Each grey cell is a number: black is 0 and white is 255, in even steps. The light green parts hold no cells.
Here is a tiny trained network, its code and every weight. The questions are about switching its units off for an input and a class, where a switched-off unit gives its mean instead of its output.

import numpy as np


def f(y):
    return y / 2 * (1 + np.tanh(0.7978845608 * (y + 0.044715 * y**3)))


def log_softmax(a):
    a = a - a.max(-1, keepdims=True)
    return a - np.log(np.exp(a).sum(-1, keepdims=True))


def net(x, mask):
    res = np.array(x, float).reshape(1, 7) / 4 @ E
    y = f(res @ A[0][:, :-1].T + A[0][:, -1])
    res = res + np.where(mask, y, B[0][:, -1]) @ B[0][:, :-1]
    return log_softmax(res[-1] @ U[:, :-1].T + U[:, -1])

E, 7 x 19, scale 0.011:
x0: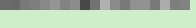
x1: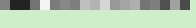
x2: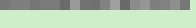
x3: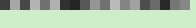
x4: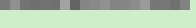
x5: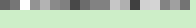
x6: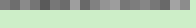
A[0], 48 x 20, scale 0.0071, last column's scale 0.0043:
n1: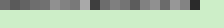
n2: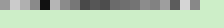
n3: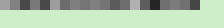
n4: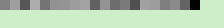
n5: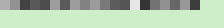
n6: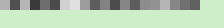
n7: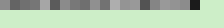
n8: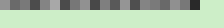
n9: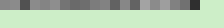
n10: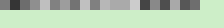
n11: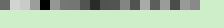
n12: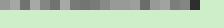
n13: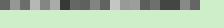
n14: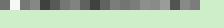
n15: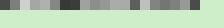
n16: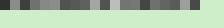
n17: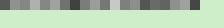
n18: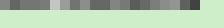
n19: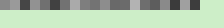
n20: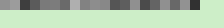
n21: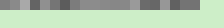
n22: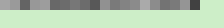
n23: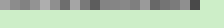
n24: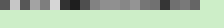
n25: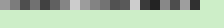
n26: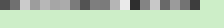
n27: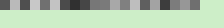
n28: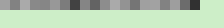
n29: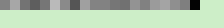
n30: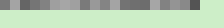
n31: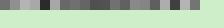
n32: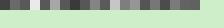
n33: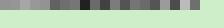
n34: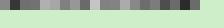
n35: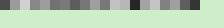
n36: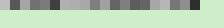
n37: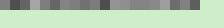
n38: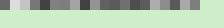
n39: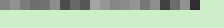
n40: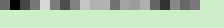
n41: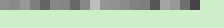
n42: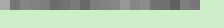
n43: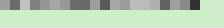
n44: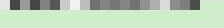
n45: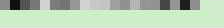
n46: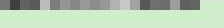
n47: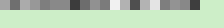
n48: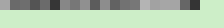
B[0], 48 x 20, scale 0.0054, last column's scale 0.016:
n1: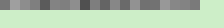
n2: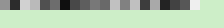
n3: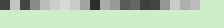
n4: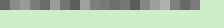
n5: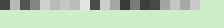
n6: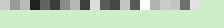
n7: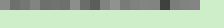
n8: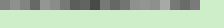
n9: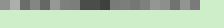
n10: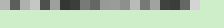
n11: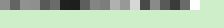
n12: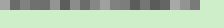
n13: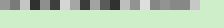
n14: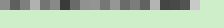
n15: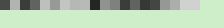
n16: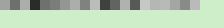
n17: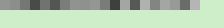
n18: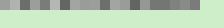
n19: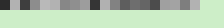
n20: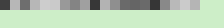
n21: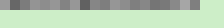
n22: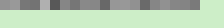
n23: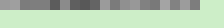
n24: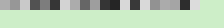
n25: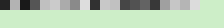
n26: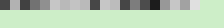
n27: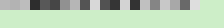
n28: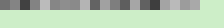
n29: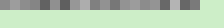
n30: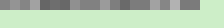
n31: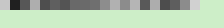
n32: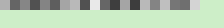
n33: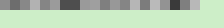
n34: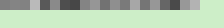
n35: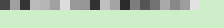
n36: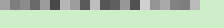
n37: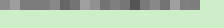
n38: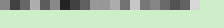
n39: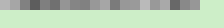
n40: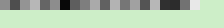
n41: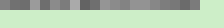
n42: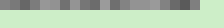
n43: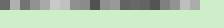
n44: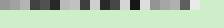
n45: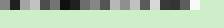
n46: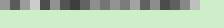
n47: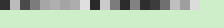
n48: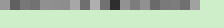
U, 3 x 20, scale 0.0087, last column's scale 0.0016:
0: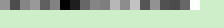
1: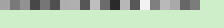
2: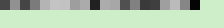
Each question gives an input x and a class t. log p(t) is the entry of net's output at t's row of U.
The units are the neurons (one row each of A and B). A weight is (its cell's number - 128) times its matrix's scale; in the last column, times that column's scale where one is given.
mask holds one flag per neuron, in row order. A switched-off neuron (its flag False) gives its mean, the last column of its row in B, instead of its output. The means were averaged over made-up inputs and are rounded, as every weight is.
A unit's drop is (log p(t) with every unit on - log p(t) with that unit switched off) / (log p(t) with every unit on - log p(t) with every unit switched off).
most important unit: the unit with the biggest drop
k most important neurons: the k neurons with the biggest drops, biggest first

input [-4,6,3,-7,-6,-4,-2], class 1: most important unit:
n44
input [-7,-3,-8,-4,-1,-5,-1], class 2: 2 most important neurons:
(n25, n27)
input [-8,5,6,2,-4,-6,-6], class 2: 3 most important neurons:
(n5, n25, n3)
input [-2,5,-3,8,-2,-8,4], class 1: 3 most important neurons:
(n27, n24, n32)
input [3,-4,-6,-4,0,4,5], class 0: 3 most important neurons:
(n11, n2, n24)
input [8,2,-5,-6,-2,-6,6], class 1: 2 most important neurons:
(n44, n6)
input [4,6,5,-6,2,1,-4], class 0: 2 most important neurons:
(n45, n40)
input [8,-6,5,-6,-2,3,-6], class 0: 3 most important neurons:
(n11, n2, n38)
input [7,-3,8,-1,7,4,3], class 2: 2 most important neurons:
(n45, n40)
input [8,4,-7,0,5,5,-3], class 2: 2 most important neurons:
(n26, n2)
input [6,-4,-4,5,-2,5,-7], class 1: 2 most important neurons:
(n27, n24)
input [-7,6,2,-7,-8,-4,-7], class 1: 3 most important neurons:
(n44, n6, n36)
